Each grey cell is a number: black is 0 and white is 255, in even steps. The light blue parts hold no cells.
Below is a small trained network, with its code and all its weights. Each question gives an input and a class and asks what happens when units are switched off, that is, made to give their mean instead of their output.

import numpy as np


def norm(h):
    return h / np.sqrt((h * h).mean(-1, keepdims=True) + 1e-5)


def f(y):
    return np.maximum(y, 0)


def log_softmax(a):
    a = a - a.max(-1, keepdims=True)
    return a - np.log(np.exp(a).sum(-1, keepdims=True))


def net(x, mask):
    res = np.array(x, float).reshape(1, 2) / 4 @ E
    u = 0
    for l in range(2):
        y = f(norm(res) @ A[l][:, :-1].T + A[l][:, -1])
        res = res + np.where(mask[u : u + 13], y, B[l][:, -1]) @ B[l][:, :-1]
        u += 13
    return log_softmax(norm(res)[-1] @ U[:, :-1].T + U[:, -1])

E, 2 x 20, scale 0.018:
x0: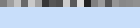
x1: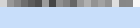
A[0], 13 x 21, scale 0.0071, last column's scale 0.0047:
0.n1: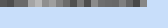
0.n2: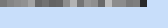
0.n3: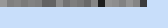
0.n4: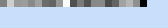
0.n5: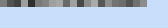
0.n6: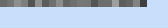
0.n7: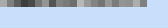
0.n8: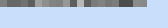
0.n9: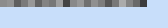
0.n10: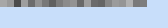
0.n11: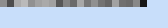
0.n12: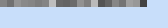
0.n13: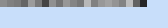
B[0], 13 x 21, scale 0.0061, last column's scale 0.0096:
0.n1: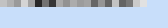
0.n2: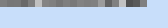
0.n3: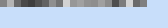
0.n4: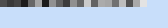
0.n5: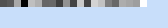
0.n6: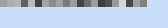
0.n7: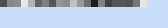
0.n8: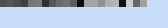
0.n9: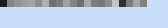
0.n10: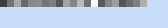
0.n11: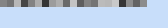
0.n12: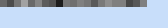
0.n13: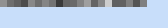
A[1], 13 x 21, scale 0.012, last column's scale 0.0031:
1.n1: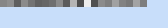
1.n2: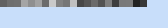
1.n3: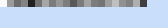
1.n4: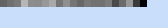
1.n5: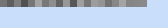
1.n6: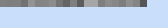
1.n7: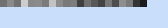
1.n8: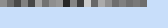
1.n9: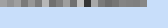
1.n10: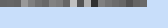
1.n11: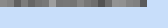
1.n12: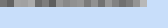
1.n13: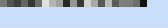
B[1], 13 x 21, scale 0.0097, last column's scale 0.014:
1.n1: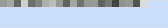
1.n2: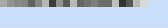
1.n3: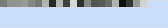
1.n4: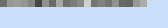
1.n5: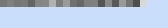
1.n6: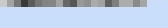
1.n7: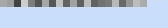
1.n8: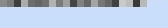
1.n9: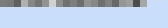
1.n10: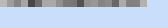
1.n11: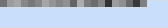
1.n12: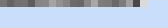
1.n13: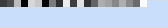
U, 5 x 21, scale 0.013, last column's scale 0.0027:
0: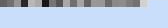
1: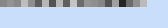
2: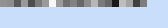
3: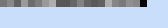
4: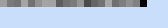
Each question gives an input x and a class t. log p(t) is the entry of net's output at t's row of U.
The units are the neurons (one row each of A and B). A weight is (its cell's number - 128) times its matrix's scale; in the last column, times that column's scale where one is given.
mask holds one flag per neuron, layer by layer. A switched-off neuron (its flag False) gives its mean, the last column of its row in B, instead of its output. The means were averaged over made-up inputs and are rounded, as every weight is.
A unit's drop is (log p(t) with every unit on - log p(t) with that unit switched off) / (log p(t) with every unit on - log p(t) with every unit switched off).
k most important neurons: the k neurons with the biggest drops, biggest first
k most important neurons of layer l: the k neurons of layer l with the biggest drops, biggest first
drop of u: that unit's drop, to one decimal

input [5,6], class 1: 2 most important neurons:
(0.n5 1.n13)
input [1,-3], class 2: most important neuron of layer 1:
(1.n3)
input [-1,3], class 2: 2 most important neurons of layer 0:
(0.n7 0.n1)
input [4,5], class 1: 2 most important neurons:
(0.n5 1.n13)
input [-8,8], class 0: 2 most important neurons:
(1.n13 0.n1)
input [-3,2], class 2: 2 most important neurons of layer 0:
(0.n5 0.n4)
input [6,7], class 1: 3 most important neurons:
(1.n13 0.n5 1.n3)
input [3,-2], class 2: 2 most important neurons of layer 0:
(0.n5 0.n4)
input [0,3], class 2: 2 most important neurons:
(0.n7 0.n1)
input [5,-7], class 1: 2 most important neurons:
(0.n5 1.n13)
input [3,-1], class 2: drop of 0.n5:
0.8
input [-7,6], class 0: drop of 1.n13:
1.4
